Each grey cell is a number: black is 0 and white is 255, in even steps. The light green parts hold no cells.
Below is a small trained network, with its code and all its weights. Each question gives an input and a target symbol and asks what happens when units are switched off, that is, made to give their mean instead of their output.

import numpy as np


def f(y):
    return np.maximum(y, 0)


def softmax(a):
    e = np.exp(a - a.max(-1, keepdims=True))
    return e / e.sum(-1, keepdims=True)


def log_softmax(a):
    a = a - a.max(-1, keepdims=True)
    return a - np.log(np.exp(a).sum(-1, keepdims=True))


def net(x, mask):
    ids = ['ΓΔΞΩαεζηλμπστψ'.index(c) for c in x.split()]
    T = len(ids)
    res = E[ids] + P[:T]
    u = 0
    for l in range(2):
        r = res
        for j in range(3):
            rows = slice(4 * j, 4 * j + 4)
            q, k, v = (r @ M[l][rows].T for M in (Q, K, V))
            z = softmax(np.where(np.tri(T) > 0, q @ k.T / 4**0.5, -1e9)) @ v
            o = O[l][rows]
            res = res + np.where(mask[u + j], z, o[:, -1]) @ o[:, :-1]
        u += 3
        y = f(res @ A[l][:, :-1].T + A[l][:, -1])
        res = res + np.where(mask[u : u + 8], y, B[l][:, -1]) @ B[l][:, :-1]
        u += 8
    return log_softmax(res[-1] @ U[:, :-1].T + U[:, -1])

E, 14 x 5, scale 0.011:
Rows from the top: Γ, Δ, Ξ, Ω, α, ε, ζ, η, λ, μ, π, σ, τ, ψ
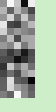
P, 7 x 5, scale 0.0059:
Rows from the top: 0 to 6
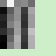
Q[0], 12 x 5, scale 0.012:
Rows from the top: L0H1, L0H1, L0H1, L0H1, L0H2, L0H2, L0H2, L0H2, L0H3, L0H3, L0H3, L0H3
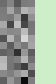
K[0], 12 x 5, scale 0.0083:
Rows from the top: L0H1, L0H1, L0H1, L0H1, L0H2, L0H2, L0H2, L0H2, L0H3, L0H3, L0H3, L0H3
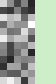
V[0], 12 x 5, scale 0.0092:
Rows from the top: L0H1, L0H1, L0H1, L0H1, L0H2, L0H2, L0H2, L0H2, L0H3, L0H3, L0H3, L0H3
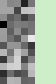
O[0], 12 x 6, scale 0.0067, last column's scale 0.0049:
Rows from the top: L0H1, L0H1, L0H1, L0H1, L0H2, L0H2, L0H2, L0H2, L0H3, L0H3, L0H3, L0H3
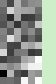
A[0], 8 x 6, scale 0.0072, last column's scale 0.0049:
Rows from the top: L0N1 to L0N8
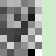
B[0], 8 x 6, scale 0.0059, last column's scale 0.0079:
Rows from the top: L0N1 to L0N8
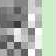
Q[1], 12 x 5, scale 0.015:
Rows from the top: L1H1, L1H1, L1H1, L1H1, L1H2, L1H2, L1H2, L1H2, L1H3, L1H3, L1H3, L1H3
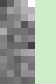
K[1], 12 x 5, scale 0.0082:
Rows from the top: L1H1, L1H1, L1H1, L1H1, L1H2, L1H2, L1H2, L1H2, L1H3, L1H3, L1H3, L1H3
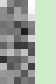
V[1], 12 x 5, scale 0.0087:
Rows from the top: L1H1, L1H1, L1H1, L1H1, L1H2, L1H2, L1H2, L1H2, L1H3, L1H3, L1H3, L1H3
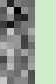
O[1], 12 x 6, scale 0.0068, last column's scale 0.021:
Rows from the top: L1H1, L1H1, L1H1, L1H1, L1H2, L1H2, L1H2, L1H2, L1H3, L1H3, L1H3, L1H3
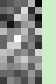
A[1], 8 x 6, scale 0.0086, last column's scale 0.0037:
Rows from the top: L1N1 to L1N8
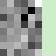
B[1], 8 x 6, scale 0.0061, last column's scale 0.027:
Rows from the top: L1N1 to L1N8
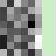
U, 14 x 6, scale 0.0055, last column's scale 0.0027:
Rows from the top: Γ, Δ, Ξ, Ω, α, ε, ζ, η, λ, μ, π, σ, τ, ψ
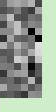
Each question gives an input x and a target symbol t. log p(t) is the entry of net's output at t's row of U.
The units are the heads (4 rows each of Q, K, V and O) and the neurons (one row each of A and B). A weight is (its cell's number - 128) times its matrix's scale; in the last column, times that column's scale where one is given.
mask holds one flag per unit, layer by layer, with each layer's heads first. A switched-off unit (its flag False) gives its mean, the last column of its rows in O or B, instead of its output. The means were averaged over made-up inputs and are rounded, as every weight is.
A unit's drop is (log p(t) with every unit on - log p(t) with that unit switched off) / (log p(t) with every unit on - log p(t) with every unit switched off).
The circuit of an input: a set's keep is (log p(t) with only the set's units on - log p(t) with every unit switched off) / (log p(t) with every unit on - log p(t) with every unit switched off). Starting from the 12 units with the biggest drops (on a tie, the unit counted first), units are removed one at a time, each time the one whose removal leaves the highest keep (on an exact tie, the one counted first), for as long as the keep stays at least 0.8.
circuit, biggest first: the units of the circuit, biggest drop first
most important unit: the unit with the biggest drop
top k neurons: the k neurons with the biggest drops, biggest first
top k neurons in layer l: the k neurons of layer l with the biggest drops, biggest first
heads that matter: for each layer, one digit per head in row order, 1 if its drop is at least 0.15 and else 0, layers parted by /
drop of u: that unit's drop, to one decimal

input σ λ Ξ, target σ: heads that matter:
111 / 110
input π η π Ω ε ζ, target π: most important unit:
L1H1
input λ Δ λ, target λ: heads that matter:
001 / 101
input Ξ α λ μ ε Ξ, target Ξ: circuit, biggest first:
[L0H1 L1H1 L0H3 L0N6]
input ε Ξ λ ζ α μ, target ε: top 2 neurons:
[L1N7 L1N2]
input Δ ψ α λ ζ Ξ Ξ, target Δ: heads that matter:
111 / 111
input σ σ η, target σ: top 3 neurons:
[L0N6 L1N1 L1N6]
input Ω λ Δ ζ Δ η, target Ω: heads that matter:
111 / 110
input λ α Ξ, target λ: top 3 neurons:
[L0N3 L1N7 L0N8]
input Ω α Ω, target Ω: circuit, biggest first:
[L1H2 L0H2 L0H3 L1H1]
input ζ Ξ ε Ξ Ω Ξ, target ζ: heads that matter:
001 / 100
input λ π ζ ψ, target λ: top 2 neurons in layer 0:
[L0N3 L0N8]
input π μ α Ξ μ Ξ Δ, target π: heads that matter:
111 / 100
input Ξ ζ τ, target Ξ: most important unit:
L0H1
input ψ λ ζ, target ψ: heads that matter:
011 / 111
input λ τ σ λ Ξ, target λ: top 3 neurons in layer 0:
[L0N3 L0N8 L0N4]
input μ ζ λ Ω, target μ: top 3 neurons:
[L0N3 L0N7 L0N2]
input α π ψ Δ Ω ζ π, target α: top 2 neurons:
[L1N4 L1N7]
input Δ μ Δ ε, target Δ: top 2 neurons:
[L1N4 L1N3]
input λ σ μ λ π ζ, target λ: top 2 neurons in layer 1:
[L1N7 L1N2]
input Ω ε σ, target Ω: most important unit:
L1H2
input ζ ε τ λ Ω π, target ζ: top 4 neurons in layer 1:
[L1N7 L1N6 L1N1 L1N2]
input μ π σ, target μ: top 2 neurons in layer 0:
[L0N7 L0N5]
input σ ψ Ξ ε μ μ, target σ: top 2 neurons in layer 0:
[L0N6 L0N8]
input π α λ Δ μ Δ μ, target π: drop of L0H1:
0.2
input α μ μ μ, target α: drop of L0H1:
0.2
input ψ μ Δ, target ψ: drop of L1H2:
0.3
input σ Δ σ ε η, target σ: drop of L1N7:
-0.1
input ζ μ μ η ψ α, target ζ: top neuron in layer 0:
[L0N6]
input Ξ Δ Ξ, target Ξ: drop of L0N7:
0.1
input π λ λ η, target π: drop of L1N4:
0.0
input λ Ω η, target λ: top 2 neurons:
[L1N7 L0N3]
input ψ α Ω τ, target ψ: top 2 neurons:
[L0N5 L0N6]
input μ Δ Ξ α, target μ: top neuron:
[L0N5]
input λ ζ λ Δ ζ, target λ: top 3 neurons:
[L0N3 L0N8 L1N7]
